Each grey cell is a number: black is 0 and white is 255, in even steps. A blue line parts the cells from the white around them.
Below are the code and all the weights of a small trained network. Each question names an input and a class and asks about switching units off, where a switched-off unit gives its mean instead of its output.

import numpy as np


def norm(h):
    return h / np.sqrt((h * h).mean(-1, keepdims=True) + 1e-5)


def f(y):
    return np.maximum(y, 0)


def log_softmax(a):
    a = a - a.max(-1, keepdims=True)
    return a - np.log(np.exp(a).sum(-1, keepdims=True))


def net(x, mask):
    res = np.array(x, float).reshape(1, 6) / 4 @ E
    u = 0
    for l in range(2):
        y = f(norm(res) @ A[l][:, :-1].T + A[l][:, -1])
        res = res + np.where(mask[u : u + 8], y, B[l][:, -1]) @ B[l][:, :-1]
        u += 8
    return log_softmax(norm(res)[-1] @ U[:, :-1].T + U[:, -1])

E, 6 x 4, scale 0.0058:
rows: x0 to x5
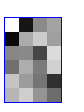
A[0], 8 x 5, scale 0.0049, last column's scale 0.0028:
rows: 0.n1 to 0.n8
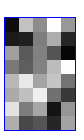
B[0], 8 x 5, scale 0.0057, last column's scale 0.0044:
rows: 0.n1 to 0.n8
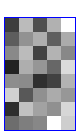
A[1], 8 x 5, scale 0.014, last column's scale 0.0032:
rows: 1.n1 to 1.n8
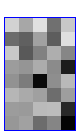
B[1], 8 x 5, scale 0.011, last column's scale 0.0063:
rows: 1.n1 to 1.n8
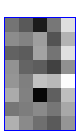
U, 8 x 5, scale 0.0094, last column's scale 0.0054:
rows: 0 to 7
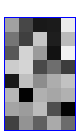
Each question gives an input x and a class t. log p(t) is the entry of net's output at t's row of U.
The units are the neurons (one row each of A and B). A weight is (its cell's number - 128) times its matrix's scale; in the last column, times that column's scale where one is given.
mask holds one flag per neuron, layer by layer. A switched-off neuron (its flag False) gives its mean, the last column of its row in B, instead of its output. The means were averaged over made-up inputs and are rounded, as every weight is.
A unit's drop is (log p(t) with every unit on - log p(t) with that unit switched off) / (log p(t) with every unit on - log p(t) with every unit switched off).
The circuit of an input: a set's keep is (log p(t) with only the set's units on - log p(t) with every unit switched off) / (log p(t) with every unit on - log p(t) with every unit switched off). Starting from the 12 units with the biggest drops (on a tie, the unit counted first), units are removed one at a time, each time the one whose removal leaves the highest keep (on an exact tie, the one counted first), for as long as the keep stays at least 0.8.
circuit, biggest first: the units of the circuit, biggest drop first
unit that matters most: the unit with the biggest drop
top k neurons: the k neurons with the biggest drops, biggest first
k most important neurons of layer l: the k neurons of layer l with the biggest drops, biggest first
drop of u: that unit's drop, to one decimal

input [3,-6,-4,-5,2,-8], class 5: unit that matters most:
0.n8
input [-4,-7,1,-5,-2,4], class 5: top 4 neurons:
[1.n5 0.n8 0.n4 0.n2]
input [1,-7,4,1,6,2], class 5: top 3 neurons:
[1.n5 0.n8 1.n3]
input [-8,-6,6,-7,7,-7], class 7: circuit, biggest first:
[0.n8 1.n5]
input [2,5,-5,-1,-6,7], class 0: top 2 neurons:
[0.n6 1.n1]
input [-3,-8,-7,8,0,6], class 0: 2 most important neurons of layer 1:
[1.n1 1.n6]
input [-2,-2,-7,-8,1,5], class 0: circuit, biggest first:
[1.n1 1.n6]
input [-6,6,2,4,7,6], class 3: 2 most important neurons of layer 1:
[1.n3 1.n6]
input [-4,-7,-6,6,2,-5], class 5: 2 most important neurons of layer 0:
[0.n4 0.n1]
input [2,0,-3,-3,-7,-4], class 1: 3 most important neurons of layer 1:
[1.n2 1.n5 1.n1]
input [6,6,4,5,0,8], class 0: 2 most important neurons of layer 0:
[0.n8 0.n6]
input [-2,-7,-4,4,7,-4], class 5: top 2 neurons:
[1.n5 0.n8]
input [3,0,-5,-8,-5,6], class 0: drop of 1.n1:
0.2
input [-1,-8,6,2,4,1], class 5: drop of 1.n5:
0.6
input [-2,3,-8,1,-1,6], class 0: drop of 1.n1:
0.2
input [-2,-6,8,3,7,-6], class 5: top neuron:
[1.n5]
